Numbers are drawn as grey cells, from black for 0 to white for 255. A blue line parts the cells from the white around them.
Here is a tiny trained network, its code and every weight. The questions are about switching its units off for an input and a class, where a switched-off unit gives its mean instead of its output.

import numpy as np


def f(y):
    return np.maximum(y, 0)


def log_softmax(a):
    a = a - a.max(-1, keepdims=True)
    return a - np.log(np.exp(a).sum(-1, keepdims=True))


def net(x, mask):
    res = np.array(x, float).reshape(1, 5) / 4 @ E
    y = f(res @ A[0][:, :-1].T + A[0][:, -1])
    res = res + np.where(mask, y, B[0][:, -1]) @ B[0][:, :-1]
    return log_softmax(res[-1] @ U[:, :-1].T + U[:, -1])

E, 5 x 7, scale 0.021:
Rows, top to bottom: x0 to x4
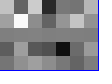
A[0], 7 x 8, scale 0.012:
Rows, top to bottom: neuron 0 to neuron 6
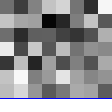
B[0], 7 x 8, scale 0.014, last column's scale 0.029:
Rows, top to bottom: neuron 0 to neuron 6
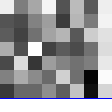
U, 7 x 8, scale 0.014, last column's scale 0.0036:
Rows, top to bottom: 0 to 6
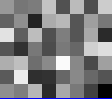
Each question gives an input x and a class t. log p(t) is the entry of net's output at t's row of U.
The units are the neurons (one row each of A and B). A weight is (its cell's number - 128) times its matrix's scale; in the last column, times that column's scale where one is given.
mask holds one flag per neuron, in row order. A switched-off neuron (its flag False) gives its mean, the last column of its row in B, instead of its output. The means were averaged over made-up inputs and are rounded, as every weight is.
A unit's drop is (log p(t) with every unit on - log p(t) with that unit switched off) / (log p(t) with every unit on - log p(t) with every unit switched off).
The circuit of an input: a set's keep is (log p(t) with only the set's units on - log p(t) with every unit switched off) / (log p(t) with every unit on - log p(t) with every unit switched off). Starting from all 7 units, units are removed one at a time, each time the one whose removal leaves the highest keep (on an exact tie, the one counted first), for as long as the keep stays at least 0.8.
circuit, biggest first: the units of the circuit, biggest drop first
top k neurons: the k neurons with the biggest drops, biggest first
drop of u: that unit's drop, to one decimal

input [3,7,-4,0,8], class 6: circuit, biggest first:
(neuron 0)
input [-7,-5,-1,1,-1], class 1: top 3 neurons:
(neuron 4; neuron 2; neuron 1)
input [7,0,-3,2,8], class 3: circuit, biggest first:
(neuron 0; neuron 5)
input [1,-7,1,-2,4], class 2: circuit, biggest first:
(neuron 6; neuron 4)
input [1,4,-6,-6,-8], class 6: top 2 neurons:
(neuron 3; neuron 4)
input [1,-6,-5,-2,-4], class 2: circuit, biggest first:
(neuron 6; neuron 4)
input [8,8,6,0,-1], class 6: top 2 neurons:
(neuron 3; neuron 5)
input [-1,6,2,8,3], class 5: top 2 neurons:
(neuron 0; neuron 4)
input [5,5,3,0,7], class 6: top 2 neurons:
(neuron 0; neuron 3)
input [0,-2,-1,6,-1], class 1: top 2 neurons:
(neuron 3; neuron 4)
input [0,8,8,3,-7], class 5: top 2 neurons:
(neuron 0; neuron 5)
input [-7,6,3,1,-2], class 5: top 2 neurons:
(neuron 4; neuron 0)
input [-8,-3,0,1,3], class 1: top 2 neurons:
(neuron 4; neuron 1)
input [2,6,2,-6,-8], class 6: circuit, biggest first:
(neuron 3)
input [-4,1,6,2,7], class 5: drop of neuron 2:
0.3
